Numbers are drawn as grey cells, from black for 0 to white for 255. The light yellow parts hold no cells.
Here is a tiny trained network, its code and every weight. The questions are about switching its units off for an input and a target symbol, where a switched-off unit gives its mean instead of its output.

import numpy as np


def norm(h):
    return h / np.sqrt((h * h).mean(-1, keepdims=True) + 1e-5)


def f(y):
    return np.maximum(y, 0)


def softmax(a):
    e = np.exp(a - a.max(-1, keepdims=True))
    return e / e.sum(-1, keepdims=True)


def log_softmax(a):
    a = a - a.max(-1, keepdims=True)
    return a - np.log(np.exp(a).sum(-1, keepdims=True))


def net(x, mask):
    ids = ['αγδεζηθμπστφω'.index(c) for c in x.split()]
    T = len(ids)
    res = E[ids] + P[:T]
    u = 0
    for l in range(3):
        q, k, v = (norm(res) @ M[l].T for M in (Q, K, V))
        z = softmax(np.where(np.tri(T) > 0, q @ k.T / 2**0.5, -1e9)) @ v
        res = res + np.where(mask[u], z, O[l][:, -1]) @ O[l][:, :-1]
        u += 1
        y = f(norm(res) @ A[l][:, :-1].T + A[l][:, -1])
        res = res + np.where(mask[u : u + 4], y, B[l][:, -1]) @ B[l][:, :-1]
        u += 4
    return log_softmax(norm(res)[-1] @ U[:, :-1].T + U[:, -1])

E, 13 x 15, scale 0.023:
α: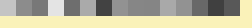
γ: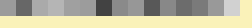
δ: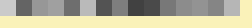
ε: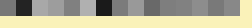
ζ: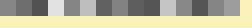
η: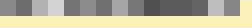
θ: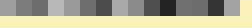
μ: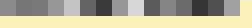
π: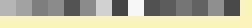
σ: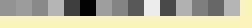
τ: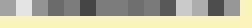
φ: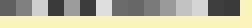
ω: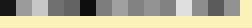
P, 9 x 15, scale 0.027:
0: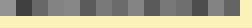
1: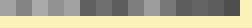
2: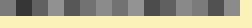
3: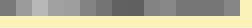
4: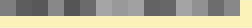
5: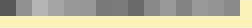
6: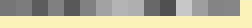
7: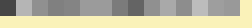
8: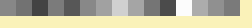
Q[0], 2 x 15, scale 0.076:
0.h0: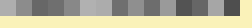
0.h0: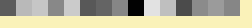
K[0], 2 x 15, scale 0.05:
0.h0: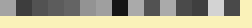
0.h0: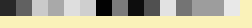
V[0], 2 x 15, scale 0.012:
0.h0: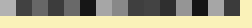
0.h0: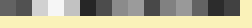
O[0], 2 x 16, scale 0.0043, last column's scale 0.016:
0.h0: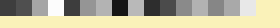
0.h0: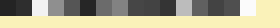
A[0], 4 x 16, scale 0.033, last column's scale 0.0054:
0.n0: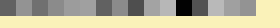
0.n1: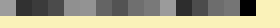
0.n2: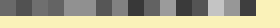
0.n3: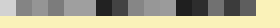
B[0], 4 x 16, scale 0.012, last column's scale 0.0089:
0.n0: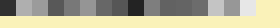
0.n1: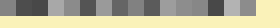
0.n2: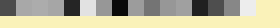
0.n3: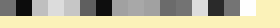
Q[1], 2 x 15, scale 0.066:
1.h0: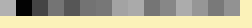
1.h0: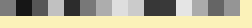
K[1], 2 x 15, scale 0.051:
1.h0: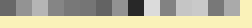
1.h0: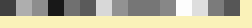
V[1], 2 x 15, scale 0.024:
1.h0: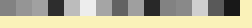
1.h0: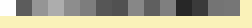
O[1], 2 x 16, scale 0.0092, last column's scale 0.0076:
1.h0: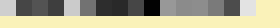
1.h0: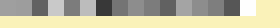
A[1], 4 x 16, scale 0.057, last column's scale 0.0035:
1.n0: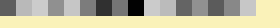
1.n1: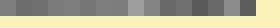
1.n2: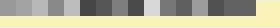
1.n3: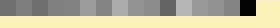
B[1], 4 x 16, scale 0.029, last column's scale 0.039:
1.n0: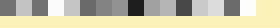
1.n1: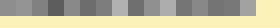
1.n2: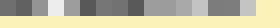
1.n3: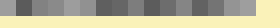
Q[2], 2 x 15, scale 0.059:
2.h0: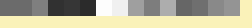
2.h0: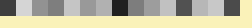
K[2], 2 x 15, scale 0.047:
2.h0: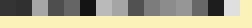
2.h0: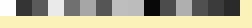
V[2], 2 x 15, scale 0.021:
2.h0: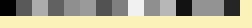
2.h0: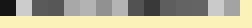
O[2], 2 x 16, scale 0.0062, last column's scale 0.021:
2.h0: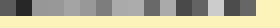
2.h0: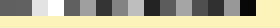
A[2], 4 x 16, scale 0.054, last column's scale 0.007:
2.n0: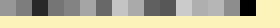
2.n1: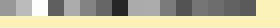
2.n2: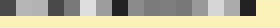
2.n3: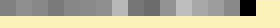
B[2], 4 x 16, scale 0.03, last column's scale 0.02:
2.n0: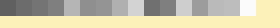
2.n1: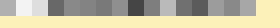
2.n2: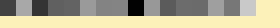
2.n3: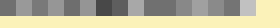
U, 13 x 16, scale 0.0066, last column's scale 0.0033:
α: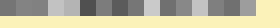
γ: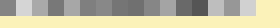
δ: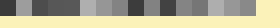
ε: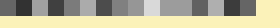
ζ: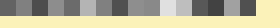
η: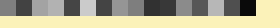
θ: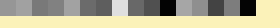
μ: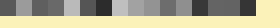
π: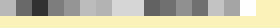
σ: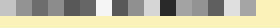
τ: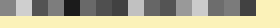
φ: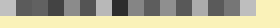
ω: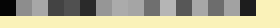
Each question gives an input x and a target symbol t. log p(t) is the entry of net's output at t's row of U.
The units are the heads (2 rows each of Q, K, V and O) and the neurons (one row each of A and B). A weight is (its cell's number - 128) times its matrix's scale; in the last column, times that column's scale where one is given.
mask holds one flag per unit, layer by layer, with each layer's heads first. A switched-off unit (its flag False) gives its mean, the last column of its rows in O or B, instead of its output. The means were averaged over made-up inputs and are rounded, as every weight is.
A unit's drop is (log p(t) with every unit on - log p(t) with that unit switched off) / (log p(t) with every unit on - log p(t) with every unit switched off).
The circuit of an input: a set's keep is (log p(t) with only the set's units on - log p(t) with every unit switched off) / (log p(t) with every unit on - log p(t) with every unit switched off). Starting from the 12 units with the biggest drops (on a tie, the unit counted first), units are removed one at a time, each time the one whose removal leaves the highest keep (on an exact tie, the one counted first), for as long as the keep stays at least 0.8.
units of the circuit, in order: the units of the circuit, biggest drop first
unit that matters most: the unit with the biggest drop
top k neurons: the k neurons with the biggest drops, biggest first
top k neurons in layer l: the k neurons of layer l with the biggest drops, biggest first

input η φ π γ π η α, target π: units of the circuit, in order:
1.n0; 1.n2; 2.n0
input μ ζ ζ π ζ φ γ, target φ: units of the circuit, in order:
1.h0; 1.n0; 2.n0; 1.n2
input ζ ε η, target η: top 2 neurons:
1.n0; 2.n0
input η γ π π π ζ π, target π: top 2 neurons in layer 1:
1.n0; 1.n2
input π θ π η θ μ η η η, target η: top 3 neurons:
1.n3; 1.n0; 2.n0
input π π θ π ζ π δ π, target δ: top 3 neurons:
2.n2; 1.n0; 1.n2
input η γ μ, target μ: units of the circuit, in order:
1.n0; 1.n1; 1.n2
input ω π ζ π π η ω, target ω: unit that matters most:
1.h0
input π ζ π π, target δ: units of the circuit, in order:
1.n2; 2.n2; 1.n0
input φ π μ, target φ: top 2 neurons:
1.n0; 2.n0
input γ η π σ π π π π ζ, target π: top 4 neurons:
1.n0; 1.n2; 1.n3; 0.n0
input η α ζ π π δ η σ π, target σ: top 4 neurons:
1.n0; 1.n3; 2.n0; 0.n0
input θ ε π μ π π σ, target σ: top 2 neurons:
1.n0; 1.n3
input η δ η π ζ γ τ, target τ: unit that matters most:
1.h0
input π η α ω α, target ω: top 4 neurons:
1.n0; 1.n2; 2.n0; 1.n1
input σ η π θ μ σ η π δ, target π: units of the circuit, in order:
1.n0; 1.n2
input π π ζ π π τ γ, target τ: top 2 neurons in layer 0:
0.n3; 0.n0
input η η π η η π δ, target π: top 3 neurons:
1.n0; 1.n2; 0.n0
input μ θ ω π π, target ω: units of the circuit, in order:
1.h0; 1.n0; 1.n1
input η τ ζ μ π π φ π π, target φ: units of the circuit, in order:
1.h0; 1.n0; 2.n0
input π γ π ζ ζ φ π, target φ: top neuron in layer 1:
1.n0
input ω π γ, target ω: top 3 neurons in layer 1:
1.n0; 1.n2; 1.n1
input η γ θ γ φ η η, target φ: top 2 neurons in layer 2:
2.n0; 2.n2
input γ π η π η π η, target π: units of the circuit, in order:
1.n0; 1.n2; 2.n0
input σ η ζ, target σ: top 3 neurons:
1.n0; 2.n0; 1.n2
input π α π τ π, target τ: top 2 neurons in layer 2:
2.n3; 2.n0
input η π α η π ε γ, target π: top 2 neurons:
1.n0; 1.n2
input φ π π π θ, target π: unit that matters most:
1.n2
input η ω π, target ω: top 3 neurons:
1.n0; 1.n2; 1.n1
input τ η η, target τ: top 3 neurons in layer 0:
0.n3; 0.n0; 0.n2
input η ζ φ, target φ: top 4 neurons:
1.n0; 1.n2; 2.n0; 0.n3
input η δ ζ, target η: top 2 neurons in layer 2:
2.n0; 2.n2
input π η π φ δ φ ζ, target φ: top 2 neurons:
1.n0; 2.n0
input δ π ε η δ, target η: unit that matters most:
2.h0
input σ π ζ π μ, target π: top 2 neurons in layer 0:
0.n0; 0.n2
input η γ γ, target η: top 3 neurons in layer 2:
2.n0; 2.n2; 2.n1
